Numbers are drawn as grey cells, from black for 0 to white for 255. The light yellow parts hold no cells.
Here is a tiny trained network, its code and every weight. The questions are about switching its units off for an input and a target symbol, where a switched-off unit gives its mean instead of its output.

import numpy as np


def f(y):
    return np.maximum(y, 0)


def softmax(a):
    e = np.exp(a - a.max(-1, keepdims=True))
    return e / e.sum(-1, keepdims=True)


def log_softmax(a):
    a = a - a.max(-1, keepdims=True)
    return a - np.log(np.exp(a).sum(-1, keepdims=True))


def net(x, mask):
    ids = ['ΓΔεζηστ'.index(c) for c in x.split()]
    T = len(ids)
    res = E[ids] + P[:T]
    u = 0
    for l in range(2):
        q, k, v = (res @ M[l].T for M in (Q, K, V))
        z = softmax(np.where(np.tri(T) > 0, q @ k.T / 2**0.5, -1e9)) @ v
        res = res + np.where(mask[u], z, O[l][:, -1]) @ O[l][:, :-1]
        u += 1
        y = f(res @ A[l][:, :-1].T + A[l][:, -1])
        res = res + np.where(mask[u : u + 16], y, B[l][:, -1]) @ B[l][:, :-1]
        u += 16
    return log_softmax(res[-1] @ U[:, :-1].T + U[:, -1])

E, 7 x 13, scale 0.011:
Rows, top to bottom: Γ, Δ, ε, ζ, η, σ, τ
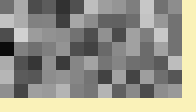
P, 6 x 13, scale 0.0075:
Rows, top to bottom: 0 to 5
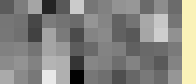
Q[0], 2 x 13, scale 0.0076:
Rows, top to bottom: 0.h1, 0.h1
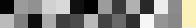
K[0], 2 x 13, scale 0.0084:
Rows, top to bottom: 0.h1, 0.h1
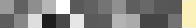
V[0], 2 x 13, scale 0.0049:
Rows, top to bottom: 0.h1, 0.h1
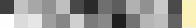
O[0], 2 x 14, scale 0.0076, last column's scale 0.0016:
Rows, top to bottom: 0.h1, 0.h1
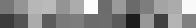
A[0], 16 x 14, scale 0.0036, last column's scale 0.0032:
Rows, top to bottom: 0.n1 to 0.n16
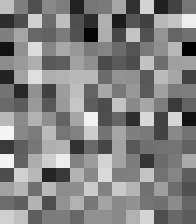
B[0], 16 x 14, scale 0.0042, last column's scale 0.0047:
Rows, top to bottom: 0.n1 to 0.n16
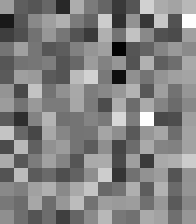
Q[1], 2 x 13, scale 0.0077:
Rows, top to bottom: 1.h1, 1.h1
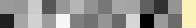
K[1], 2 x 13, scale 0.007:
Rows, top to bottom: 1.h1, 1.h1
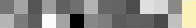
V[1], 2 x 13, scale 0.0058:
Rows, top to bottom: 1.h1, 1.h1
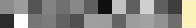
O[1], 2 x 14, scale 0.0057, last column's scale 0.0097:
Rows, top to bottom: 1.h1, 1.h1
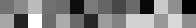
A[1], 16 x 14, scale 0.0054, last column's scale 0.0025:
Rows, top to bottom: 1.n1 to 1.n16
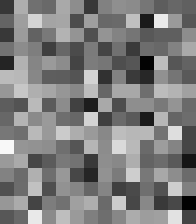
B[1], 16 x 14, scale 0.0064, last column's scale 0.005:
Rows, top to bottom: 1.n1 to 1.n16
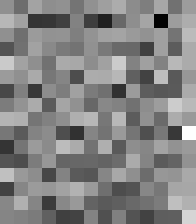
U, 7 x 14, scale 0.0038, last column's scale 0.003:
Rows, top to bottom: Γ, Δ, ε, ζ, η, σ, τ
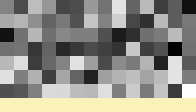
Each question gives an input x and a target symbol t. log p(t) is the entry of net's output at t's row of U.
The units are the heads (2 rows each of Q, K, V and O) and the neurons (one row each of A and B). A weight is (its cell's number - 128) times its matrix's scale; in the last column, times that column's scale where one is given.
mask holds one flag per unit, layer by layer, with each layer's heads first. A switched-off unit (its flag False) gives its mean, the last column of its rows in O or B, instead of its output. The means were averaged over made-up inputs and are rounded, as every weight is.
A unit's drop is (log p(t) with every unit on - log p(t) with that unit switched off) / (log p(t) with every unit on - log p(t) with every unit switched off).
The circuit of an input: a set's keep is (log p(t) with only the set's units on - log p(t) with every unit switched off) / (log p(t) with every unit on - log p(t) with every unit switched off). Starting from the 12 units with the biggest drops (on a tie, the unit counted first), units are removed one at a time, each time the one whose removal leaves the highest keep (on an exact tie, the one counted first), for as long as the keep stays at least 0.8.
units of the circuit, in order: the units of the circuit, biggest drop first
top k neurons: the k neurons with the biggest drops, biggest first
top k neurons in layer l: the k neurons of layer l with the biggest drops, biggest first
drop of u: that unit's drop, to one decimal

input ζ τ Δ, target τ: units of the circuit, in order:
(0.h1; 1.n11; 0.n14)
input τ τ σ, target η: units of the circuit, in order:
(1.h1; 1.n15; 0.n2; 1.n10)
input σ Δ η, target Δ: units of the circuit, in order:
(1.h1; 1.n6; 0.n2; 1.n9)
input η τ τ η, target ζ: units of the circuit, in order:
(0.h1; 1.h1)
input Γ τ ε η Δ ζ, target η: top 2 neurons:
(1.n2; 0.n6)
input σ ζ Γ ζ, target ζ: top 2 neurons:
(1.n2; 1.n7)
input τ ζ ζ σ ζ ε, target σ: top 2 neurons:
(1.n13; 1.n8)
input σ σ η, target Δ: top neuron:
(1.n6)
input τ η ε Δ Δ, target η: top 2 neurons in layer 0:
(0.n2; 0.n7)
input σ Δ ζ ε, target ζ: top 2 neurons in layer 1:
(1.n2; 1.n16)
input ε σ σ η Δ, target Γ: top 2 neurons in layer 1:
(1.n10; 1.n16)
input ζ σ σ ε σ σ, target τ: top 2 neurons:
(1.n11; 0.n10)
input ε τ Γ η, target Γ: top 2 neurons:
(1.n10; 0.n9)
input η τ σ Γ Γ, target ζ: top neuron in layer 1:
(1.n12)
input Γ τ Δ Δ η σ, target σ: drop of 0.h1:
0.2
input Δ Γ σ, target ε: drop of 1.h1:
0.3
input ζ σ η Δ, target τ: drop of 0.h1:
1.1
